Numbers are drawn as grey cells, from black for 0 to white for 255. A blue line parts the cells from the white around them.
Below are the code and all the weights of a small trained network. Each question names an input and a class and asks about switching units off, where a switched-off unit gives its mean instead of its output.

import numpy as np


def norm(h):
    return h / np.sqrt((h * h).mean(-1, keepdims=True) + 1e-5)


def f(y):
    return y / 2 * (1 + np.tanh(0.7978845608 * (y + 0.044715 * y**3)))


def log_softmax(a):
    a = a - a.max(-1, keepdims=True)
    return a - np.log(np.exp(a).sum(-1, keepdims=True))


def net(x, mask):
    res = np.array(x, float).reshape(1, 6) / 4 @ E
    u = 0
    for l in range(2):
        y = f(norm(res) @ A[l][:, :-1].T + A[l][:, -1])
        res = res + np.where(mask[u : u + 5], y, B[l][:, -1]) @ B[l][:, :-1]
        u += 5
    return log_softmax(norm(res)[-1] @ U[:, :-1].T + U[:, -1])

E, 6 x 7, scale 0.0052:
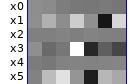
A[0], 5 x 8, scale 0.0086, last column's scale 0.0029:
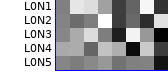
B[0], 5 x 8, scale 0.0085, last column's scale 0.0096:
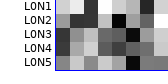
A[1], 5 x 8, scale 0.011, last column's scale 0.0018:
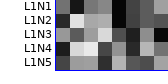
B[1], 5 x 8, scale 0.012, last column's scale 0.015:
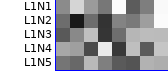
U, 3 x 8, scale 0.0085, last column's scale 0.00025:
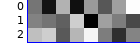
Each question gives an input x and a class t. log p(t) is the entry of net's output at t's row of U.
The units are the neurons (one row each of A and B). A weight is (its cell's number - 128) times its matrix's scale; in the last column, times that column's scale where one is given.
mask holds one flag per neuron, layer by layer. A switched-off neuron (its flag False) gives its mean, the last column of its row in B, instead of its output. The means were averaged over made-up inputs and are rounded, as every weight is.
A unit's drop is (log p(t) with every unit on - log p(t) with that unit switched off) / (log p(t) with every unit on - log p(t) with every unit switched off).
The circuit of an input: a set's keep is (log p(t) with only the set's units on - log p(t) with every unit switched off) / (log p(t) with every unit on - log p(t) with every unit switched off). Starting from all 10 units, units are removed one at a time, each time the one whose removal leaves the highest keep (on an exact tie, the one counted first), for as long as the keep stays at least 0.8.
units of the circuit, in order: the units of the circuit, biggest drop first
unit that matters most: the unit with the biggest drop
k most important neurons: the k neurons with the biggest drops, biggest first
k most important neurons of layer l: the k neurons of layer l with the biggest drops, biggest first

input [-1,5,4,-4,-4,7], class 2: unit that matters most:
L0N1
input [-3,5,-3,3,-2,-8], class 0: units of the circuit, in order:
(L0N4 L1N2)
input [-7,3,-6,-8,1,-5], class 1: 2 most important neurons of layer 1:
(L1N4 L1N1)
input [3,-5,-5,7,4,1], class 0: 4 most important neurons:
(L1N4 L0N1 L1N3 L1N1)
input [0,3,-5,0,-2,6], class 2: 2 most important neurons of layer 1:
(L1N4 L1N5)
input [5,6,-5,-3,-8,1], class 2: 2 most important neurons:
(L0N1 L0N3)
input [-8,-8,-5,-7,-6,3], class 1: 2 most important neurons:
(L0N2 L1N4)
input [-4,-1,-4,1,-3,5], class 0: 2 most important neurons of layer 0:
(L0N3 L0N4)
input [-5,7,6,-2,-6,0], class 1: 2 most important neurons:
(L1N1 L0N4)
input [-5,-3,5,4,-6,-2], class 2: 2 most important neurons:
(L1N1 L1N2)
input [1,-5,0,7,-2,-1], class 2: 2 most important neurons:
(L1N1 L1N2)
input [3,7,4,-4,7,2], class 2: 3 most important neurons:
(L0N1 L0N3 L0N2)
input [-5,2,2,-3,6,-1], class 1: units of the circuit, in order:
(L0N2 L1N4)
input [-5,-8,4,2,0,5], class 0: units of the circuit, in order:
(L1N2)
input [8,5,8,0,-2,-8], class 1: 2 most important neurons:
(L0N2 L1N4)
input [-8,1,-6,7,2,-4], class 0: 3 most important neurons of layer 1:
(L1N4 L1N3 L1N1)
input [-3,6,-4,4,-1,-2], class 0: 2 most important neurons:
(L0N4 L1N2)
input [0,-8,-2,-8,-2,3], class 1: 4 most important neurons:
(L0N2 L1N4 L1N1 L1N2)
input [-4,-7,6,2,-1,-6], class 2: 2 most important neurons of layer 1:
(L1N2 L1N3)
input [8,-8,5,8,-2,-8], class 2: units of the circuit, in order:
(L1N1)
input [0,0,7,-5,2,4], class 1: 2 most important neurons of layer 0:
(L0N3 L0N2)
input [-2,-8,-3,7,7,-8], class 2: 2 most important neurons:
(L1N2 L1N1)
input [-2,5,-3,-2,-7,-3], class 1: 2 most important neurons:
(L1N4 L0N2)
